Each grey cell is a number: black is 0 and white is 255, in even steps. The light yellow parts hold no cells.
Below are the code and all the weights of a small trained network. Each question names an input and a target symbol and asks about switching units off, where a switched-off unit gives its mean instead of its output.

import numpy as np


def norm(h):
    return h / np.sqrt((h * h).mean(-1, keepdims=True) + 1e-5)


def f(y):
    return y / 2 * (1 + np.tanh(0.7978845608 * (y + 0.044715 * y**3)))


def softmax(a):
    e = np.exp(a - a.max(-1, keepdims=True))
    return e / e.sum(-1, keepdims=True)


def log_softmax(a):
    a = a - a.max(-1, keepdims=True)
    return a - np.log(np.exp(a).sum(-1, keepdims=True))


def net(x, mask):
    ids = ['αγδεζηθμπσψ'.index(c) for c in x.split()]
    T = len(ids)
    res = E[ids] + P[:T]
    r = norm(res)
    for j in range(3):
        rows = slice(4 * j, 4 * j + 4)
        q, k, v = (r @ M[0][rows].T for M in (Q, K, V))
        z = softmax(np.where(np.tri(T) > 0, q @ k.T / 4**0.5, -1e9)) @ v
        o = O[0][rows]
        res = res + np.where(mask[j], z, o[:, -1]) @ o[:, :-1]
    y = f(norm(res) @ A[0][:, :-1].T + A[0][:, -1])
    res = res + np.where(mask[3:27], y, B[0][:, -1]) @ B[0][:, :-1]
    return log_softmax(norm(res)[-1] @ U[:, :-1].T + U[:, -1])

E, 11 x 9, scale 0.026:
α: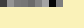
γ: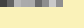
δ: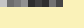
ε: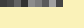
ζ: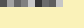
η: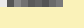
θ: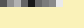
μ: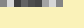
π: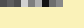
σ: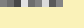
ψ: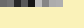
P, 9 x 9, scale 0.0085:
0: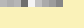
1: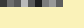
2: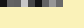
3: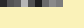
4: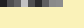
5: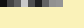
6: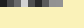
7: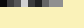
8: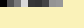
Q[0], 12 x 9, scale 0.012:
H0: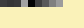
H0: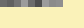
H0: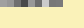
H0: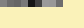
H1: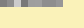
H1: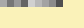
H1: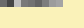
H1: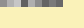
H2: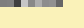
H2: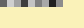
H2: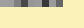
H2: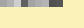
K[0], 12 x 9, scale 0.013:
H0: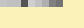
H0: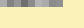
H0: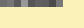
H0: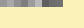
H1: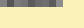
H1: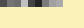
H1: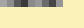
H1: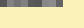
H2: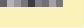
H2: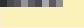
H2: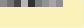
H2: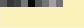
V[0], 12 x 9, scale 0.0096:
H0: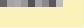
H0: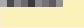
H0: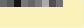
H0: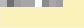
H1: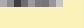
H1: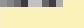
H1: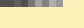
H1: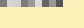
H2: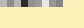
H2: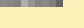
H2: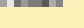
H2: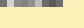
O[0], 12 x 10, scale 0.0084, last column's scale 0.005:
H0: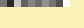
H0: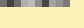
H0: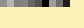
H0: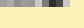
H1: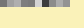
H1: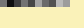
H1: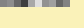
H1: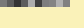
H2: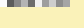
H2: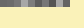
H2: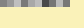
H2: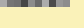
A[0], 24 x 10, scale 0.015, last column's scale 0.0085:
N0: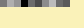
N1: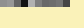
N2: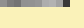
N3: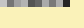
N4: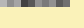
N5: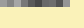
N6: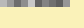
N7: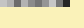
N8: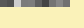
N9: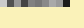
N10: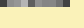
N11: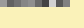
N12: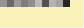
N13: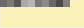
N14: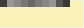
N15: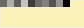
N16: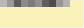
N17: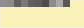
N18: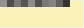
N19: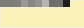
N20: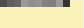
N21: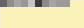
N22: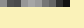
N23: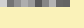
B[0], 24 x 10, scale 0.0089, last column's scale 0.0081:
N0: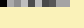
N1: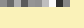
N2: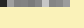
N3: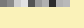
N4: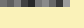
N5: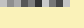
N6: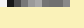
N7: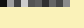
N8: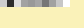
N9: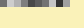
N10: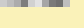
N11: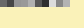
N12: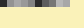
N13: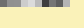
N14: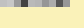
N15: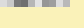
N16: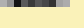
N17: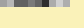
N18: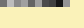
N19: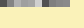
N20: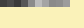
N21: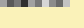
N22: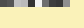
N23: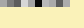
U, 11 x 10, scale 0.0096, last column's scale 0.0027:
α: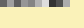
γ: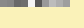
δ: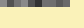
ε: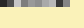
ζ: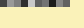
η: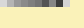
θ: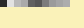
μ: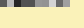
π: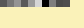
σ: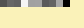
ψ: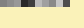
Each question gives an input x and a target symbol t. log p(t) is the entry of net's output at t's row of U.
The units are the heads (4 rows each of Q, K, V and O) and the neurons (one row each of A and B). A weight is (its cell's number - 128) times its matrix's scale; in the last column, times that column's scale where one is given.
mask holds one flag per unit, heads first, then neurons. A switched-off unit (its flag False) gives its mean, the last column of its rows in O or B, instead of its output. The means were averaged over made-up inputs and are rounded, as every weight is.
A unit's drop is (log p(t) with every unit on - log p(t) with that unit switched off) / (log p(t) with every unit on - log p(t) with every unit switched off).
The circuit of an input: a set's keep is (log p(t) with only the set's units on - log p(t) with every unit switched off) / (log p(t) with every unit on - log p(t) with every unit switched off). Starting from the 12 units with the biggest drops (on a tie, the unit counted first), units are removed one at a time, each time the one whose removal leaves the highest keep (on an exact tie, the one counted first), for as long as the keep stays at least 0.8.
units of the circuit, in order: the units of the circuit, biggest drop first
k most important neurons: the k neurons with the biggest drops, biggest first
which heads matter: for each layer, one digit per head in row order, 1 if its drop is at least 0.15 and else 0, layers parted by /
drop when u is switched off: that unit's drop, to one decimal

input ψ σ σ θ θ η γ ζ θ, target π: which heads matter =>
110
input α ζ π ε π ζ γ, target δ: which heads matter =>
111
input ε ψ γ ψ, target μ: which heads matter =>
100
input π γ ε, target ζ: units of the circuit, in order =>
[H2]
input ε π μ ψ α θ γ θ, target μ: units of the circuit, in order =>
[H1, H0, N8]
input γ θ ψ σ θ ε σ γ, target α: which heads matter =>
100
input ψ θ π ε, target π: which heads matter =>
100
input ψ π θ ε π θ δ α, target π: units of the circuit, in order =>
[H1, H0]
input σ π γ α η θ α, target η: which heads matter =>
110
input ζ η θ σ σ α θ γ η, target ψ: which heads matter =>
110
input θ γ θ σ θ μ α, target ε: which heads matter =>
100
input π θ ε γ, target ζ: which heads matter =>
001
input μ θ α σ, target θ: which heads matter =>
111
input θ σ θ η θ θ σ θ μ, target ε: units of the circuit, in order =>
[H0]
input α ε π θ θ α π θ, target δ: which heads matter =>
111
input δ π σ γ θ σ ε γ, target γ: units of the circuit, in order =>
[H0, N21]
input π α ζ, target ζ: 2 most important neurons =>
[N11, N23]
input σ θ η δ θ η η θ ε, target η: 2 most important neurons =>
[N5, N14]
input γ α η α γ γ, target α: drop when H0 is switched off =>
0.6
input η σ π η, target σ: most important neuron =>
[N3]
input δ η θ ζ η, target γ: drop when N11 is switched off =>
0.1
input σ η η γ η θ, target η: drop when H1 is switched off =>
0.2
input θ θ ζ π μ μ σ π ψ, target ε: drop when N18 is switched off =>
0.0
